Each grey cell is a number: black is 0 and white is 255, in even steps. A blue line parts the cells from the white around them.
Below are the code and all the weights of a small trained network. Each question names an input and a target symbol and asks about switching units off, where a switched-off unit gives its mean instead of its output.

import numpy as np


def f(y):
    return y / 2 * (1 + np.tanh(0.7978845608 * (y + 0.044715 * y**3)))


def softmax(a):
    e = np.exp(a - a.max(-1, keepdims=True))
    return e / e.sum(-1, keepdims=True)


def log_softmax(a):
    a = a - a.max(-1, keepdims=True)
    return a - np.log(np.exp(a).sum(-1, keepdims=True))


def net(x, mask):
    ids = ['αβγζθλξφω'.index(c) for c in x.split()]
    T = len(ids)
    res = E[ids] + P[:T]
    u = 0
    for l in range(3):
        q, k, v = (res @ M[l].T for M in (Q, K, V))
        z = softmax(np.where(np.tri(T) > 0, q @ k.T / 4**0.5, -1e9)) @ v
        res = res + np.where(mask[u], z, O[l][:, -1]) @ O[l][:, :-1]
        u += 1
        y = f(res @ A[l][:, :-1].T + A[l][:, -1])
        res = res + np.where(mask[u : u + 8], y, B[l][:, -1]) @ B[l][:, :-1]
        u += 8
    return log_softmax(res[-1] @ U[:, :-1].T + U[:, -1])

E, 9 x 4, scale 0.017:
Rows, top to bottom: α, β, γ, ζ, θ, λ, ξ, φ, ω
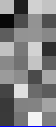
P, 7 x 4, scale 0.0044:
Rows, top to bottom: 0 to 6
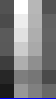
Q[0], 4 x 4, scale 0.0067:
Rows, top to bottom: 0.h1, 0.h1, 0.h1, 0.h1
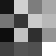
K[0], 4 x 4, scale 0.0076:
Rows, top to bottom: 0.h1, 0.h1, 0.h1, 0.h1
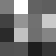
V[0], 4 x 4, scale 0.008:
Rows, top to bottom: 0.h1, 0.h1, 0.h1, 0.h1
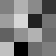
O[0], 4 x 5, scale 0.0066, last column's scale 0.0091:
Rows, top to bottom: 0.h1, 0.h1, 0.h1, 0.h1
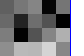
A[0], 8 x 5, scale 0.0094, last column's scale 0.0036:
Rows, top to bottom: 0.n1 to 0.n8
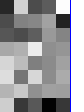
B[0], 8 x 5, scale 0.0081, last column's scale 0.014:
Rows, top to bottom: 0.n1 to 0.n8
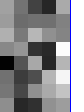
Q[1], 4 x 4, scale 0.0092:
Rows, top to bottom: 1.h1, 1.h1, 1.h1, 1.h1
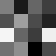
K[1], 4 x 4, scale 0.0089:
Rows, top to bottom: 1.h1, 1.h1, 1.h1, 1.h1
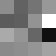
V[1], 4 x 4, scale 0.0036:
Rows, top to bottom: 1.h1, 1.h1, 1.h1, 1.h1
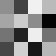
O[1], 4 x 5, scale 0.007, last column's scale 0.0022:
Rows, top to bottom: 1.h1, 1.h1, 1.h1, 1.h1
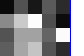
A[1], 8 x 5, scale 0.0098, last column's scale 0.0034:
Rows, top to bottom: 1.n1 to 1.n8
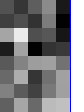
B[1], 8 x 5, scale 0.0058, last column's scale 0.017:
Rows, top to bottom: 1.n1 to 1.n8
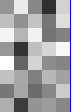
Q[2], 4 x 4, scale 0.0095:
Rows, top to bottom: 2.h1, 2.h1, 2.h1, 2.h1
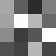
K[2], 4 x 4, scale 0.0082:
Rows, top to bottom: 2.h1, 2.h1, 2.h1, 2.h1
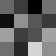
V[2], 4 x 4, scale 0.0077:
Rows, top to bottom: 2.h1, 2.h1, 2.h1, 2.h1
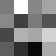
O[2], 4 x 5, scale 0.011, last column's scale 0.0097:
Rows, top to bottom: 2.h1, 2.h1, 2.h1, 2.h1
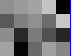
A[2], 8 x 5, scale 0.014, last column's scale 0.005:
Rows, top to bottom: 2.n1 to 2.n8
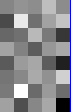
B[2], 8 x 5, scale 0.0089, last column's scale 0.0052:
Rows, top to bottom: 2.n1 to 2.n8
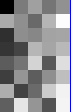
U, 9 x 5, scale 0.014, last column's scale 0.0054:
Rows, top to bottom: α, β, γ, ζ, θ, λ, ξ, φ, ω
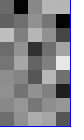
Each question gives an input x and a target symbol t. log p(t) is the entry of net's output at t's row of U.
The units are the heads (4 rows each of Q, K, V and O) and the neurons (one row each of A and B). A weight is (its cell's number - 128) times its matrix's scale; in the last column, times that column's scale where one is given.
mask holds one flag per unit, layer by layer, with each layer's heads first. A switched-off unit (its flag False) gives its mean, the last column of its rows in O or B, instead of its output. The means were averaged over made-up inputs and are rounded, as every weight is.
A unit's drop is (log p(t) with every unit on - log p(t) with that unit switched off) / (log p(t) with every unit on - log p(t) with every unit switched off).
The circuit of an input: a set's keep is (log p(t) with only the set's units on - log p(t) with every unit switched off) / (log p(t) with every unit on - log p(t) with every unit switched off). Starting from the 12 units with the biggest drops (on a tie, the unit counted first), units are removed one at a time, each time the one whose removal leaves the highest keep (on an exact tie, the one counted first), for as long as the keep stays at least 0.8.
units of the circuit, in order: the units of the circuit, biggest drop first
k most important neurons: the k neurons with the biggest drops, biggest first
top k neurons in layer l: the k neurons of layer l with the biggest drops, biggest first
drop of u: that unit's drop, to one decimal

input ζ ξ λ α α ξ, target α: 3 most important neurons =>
(1.n4 0.n8 0.n4)
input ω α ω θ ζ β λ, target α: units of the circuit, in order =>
(2.h1)
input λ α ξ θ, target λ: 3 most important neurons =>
(1.n2 1.n1 0.n1)
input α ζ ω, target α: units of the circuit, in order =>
(1.h1 2.h1)
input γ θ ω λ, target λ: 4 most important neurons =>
(0.n6 0.n7 1.n4 0.n5)
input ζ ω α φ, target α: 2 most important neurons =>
(1.n4 0.n4)
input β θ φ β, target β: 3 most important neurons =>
(0.n4 0.n6 1.n1)
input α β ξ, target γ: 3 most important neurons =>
(1.n2 1.n4 1.n1)
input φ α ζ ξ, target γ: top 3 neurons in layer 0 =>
(0.n1 0.n6 0.n7)
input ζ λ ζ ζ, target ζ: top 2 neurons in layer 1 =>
(1.n4 1.n2)
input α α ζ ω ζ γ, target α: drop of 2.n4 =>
0.2
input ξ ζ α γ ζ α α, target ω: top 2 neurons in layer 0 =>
(0.n1 0.n7)
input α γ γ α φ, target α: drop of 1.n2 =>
-0.2
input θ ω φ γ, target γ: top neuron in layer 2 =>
(2.n7)
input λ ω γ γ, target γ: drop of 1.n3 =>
0.1
